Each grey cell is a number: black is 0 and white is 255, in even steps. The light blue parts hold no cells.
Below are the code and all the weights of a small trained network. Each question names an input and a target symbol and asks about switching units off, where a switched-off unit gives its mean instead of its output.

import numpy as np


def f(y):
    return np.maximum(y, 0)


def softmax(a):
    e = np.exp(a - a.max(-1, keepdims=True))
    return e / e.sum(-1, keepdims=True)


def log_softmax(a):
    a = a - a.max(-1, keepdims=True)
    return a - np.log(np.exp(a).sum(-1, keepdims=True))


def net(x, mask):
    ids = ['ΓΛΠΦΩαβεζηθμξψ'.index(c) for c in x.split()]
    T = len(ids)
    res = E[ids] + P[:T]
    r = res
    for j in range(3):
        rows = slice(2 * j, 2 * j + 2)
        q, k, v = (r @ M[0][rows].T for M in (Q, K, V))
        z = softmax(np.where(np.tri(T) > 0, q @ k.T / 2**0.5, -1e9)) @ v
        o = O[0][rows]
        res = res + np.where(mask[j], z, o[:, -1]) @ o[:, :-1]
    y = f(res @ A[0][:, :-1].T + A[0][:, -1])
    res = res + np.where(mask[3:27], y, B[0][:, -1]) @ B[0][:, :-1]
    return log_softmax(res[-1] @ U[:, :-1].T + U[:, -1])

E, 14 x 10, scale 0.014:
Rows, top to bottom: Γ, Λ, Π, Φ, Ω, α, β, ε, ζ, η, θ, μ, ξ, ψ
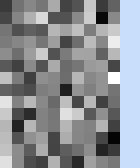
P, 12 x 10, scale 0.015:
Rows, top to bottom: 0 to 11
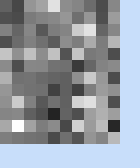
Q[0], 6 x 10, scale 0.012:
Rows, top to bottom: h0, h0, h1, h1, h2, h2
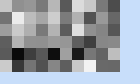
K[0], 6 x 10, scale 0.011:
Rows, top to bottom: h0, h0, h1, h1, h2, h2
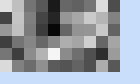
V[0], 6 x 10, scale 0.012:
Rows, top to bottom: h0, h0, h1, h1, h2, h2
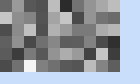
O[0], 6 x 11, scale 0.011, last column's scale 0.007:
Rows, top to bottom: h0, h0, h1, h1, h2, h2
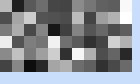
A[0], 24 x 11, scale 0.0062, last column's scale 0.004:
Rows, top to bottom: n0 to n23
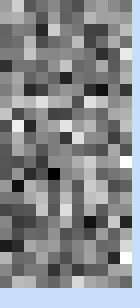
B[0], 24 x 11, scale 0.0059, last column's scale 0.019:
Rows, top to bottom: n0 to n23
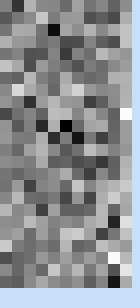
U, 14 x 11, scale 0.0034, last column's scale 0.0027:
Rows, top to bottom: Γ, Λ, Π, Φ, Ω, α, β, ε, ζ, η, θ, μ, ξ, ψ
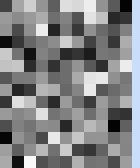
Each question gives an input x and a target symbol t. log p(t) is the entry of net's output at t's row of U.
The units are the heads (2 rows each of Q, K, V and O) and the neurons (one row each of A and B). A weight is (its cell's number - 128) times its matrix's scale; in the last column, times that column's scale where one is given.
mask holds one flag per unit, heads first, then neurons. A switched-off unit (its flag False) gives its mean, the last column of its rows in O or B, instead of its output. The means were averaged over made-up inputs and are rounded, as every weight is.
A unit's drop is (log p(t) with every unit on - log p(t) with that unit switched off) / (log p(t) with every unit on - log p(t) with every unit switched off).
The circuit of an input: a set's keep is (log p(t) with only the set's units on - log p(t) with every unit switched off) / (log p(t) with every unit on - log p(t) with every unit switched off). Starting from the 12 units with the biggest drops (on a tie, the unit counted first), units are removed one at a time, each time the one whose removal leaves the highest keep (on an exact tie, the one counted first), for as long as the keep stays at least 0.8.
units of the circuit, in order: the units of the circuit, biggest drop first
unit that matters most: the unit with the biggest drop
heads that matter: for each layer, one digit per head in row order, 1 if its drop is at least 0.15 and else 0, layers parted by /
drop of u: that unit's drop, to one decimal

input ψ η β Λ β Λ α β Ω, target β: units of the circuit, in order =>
h2, n15, h1, n16
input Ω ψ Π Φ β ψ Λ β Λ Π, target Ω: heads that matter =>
110
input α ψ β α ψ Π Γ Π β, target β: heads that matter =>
111
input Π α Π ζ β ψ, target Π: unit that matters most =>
h1
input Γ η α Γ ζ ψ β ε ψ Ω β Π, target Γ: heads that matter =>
011
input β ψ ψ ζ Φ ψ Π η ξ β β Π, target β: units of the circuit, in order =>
h2, h1, n15
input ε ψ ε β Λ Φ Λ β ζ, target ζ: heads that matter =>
101
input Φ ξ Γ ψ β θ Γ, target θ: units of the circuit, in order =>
h2, n10, h1
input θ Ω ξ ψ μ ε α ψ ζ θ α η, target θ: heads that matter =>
111
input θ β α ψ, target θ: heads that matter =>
111
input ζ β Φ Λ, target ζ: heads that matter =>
100
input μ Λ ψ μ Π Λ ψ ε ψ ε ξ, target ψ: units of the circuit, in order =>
h1, h0
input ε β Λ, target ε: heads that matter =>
100
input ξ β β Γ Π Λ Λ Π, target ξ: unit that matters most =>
h0
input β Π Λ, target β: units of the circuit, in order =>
h2, n15, n16, h1
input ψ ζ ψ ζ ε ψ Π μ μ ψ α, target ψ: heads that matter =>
110
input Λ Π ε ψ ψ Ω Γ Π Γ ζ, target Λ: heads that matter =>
101
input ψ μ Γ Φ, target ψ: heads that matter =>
100
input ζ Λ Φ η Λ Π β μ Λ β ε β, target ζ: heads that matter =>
100
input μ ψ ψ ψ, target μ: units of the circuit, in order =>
h0, h2
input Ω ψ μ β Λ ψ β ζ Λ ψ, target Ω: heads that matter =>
111
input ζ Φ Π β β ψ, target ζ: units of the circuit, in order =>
h0
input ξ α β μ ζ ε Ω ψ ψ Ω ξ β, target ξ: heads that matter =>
110
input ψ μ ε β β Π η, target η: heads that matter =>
101
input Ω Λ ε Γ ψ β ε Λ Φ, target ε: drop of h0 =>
0.7
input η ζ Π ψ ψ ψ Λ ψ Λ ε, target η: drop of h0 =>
0.4
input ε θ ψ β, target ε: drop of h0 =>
0.8
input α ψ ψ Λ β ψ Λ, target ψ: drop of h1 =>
0.1
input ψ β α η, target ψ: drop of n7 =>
0.0
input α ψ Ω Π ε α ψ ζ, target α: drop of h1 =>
0.2
